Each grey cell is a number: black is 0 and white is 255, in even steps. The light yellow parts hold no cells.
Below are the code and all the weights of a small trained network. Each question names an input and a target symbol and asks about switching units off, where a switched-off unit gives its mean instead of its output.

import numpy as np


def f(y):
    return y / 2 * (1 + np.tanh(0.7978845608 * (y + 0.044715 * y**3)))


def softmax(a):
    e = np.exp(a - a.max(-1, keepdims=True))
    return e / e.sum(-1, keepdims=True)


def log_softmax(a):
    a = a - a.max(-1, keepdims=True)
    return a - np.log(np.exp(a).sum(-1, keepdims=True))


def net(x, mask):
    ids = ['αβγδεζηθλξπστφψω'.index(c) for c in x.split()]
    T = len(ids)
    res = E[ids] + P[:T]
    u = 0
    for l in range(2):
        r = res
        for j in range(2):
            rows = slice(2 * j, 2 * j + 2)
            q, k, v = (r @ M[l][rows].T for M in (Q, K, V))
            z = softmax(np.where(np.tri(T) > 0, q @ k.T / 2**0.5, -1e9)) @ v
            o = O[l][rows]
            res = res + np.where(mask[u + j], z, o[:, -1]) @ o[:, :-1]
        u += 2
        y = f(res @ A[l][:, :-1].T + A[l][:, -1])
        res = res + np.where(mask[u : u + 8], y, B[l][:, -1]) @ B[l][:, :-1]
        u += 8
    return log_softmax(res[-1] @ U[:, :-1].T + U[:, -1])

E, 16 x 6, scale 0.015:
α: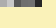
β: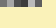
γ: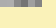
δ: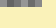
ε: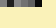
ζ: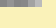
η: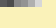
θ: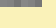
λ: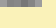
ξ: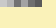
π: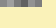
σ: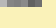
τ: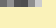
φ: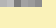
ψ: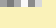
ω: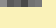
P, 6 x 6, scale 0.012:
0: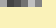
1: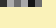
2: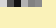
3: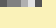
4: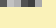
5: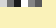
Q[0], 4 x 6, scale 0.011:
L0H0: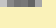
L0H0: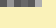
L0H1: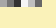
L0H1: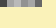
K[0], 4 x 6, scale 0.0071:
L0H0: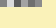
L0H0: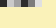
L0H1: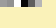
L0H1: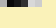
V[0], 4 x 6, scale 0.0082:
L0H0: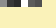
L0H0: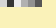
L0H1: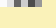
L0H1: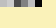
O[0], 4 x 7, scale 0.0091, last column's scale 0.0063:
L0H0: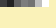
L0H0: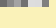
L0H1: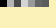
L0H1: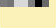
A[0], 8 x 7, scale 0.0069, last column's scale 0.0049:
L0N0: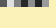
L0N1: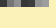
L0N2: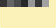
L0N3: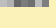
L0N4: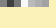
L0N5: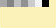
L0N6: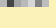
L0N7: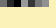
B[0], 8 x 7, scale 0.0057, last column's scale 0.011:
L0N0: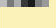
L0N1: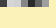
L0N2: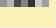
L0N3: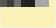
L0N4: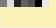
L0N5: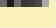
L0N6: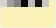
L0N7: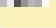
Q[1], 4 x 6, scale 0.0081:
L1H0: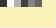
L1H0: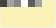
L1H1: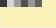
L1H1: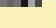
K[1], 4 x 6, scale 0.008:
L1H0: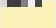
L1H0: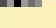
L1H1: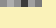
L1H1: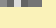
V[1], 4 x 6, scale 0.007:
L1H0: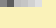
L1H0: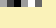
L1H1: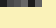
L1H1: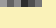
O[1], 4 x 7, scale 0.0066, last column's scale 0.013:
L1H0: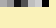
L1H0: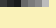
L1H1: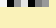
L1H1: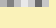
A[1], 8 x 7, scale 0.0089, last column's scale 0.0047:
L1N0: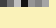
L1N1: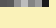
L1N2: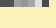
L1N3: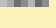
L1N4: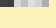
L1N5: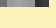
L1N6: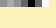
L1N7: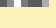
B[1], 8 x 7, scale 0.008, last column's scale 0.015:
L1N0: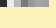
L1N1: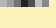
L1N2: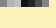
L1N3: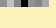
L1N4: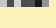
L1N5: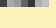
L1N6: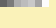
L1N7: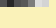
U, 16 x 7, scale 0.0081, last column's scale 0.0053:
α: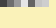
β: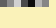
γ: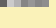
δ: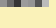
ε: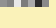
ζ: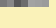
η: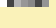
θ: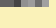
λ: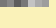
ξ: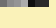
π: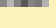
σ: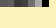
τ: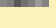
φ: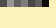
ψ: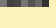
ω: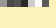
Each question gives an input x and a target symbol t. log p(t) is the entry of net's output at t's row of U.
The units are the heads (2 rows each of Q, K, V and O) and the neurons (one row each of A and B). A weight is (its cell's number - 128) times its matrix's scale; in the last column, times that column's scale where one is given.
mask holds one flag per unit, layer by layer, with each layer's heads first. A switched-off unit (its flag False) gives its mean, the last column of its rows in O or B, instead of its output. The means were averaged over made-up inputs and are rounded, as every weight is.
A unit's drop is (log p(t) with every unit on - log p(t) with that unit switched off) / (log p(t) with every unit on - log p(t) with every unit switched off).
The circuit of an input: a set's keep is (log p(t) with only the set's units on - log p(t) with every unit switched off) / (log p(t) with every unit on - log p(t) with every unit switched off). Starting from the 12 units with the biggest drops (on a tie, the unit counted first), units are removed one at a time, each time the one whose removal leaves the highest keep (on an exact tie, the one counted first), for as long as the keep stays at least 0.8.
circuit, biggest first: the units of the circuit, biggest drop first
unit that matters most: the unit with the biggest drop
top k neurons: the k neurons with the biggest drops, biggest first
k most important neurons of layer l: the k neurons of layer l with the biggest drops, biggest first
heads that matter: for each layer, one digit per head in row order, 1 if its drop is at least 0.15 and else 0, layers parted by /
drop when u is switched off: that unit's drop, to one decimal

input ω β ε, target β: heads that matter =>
11 / 10
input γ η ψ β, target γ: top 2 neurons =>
L1N0, L0N6
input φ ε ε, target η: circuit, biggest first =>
L1H1
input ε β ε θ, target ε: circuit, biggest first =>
L0H1, L0N6
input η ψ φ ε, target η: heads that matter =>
01 / 01
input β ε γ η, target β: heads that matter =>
11 / 10
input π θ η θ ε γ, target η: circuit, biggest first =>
L0H1, L1H1, L0N6
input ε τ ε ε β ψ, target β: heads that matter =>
10 / 10
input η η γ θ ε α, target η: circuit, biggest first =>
L0H1, L1H1
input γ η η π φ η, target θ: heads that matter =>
01 / 10
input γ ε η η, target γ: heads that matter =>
11 / 01
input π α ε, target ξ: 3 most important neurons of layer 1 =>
L1N7, L1N5, L1N6
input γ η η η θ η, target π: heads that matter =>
00 / 10
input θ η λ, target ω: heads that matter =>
01 / 00
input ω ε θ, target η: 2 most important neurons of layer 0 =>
L0N1, L0N6
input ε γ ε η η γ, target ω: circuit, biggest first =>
L0H1
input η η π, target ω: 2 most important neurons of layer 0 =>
L0N4, L0N7
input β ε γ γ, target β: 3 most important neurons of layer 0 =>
L0N7, L0N0, L0N6
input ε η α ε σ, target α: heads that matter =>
10 / 00
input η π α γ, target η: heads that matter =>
01 / 01
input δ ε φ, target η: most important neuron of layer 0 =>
L0N1
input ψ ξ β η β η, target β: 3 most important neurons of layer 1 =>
L1N5, L1N7, L1N3
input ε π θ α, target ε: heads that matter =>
11 / 01
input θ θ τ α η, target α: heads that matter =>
11 / 01
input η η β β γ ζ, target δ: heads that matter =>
01 / 10
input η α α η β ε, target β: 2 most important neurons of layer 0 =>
L0N0, L0N6
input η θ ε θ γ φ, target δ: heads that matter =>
11 / 10
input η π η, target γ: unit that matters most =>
L1H0
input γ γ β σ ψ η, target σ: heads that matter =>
01 / 11
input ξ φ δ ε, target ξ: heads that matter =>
01 / 00
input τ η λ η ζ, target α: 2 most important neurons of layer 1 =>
L1N6, L1N3
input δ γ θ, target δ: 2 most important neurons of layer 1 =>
L1N5, L1N7
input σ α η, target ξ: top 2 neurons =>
L0N4, L1N7
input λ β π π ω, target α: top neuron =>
L1N6
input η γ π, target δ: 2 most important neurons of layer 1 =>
L1N5, L1N7
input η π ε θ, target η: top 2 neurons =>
L0N5, L0N3
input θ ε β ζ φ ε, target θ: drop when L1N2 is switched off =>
0.0
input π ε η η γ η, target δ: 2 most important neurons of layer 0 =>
L0N4, L0N7
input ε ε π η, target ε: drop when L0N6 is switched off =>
0.2
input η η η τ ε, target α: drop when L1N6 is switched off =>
0.1
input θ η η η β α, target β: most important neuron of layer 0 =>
L0N0
